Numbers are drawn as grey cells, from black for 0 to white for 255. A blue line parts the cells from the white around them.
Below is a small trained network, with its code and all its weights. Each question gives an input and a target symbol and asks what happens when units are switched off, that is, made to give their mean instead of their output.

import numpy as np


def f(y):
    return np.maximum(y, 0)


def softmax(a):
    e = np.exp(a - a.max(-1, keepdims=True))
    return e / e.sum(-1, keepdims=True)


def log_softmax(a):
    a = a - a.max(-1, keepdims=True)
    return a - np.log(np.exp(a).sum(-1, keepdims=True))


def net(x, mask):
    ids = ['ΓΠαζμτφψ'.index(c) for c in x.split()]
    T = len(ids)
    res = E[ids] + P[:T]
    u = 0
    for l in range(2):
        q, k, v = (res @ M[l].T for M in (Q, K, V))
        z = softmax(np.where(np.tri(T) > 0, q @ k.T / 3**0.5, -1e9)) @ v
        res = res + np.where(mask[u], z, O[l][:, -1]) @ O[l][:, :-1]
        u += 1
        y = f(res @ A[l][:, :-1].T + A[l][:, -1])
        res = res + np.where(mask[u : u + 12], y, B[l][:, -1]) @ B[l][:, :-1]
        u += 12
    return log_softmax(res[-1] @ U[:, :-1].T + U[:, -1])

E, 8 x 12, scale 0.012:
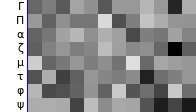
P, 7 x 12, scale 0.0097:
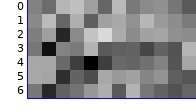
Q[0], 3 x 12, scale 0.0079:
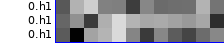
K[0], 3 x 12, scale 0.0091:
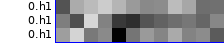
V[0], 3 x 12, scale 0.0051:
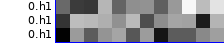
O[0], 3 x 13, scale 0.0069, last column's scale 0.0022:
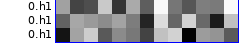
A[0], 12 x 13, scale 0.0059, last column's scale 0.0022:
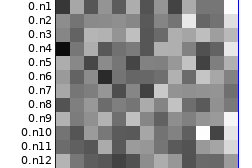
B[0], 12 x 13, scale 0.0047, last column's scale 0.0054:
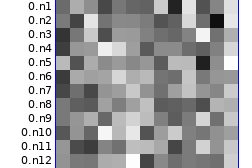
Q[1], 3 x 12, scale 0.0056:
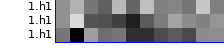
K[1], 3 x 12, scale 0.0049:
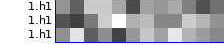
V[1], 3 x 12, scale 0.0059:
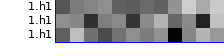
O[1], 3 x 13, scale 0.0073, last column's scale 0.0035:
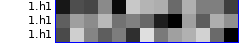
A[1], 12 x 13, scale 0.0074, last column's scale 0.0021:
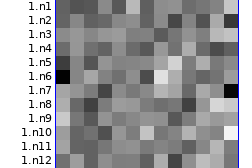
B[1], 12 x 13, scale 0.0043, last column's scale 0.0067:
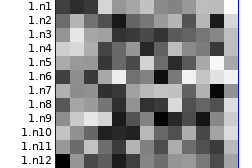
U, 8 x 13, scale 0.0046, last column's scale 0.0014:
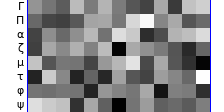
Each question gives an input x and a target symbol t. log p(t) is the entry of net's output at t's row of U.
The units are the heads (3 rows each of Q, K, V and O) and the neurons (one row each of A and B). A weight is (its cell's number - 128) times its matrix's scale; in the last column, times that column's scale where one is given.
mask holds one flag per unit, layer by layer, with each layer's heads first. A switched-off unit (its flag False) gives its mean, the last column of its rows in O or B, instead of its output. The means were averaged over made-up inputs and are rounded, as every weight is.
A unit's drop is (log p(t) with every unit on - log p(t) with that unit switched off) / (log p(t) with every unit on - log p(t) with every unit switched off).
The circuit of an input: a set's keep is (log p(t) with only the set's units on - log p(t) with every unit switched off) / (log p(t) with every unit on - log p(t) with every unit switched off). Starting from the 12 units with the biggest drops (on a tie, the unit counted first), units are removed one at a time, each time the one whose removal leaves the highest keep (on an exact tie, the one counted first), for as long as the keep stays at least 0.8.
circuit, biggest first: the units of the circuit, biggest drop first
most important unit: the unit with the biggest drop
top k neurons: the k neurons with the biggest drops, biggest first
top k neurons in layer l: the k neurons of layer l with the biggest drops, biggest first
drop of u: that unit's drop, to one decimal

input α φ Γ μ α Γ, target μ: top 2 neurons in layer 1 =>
(1.n6, 1.n10)
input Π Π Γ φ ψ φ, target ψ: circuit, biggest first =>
(1.h1, 1.n1)
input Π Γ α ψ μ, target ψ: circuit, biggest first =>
(1.h1, 1.n1, 0.h1)
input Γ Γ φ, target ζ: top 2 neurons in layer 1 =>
(1.n8, 1.n10)
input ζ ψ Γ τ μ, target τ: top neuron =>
(1.n12)
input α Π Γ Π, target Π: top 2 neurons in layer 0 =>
(0.n3, 0.n5)
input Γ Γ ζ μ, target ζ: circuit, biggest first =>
(0.h1, 1.n10, 1.n5)
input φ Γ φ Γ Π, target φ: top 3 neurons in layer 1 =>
(1.n8, 1.n6, 1.n11)
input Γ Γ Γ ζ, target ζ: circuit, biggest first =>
(0.h1, 0.n4)
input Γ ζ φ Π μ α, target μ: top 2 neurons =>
(1.n6, 0.n4)
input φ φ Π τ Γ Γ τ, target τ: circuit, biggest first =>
(1.h1, 1.n12, 0.n1)
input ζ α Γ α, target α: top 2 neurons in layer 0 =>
(0.n5, 0.n4)
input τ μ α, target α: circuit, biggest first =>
(1.h1, 1.n5, 0.n5)
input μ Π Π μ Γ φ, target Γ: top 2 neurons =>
(1.n9, 0.n10)
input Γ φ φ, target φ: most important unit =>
1.n8
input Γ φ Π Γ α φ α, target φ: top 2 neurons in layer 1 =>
(1.n8, 1.n6)
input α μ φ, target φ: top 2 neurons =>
(1.n8, 1.n9)
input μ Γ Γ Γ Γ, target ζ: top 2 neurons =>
(1.n2, 1.n10)
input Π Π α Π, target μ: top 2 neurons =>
(1.n10, 0.n4)
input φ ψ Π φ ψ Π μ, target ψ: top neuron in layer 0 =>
(0.n1)
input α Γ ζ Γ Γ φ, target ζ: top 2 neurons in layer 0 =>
(0.n10, 0.n12)
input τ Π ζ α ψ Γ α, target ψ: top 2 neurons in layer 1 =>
(1.n1, 1.n6)
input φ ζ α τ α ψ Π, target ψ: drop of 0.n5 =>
-0.1
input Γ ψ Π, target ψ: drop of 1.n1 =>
0.1
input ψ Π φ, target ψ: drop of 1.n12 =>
0.0
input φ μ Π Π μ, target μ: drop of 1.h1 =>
0.3
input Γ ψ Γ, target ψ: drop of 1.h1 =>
0.4
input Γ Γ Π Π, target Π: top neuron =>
(1.n9)
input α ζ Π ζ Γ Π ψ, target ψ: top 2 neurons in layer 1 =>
(1.n1, 1.n4)
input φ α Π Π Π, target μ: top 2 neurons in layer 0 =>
(0.n4, 0.n9)
